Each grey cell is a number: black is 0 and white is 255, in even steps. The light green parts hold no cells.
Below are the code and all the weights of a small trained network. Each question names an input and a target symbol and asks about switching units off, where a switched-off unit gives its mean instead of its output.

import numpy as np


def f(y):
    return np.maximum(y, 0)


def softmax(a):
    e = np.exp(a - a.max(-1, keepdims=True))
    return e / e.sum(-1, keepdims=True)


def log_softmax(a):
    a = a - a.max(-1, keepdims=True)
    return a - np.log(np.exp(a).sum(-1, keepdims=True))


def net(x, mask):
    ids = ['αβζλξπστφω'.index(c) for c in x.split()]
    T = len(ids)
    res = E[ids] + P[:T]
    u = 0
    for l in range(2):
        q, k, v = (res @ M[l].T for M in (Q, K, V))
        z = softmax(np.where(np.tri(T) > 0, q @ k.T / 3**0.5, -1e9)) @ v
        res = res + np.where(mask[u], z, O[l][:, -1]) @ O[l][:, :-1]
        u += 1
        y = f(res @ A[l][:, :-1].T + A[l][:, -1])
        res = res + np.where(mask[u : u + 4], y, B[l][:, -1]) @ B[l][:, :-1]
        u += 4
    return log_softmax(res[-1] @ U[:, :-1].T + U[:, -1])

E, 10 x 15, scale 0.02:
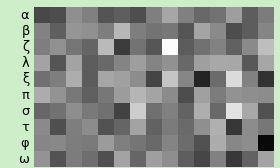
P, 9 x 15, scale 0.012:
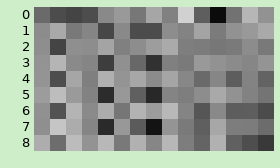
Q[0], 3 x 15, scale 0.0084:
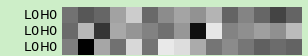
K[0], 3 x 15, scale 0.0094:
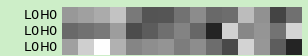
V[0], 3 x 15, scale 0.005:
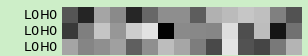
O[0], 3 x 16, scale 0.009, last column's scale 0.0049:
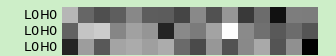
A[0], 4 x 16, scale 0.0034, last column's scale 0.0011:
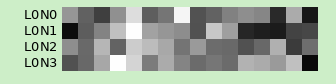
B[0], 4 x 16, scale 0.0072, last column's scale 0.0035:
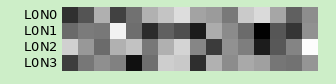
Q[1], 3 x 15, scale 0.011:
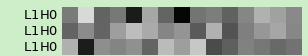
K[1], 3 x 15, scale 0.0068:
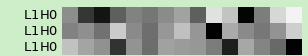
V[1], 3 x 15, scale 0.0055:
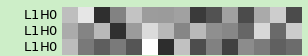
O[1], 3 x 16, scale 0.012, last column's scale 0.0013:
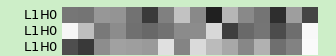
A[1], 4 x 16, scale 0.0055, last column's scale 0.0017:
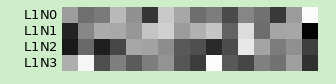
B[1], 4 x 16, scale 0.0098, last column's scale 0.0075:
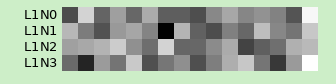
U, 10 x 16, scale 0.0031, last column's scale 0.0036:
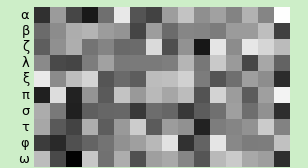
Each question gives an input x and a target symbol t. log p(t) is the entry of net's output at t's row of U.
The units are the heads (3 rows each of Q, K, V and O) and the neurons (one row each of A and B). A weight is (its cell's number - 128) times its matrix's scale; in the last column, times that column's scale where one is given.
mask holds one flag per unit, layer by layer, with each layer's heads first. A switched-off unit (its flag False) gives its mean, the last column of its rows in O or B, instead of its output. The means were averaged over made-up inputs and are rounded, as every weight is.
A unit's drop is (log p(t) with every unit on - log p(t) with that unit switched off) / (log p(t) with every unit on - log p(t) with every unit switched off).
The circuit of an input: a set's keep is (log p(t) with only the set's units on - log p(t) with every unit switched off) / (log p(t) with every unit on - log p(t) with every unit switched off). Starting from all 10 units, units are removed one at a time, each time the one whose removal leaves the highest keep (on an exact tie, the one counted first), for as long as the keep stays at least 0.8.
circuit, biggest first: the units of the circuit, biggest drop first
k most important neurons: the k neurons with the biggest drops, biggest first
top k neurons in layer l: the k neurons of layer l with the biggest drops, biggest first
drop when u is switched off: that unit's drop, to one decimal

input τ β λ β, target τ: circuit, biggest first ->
L0H0, L1N2, L1H0
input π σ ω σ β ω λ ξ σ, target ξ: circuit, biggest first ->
L0H0, L1H0
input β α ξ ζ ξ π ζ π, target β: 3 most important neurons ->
L0N1, L1N2, L1N1
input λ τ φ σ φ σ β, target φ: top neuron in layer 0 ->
L0N2
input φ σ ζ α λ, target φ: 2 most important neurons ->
L0N2, L1N2
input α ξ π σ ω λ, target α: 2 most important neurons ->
L0N2, L0N1
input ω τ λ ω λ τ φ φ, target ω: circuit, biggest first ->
L1N1, L1H0, L0H0
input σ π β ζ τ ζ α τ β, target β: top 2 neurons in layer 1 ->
L1N2, L1N1
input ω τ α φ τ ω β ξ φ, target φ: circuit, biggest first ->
L1H0, L0N2
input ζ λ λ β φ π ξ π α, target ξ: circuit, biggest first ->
L0H0, L1H0
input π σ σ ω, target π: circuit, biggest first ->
L1H0, L0H0, L1N0
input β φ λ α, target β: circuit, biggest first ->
L0H0, L1H0, L0N1, L1N2
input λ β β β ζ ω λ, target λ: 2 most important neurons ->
L1N3, L0N0
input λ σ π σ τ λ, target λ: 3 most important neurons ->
L1N3, L0N2, L0N0
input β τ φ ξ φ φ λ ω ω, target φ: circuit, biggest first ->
L1H0
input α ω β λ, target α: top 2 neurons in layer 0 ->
L0N1, L0N2
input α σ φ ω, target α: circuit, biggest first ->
L1H0, L0H0, L0N2
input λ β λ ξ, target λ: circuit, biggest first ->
L1H0, L1N3, L0H0
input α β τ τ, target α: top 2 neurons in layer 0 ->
L0N1, L0N2
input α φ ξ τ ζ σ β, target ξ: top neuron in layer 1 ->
L1N3
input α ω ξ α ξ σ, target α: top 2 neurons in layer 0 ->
L0N1, L0N2
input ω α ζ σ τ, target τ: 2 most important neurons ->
L1N2, L1N3
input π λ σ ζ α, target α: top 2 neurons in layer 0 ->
L0N1, L0N2
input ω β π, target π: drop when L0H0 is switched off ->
0.5
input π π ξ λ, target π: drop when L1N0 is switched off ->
0.4
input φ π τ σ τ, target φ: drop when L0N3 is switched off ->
0.0
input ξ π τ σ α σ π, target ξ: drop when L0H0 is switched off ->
0.6
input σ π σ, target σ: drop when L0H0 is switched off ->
0.2
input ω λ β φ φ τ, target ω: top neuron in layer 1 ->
L1N1
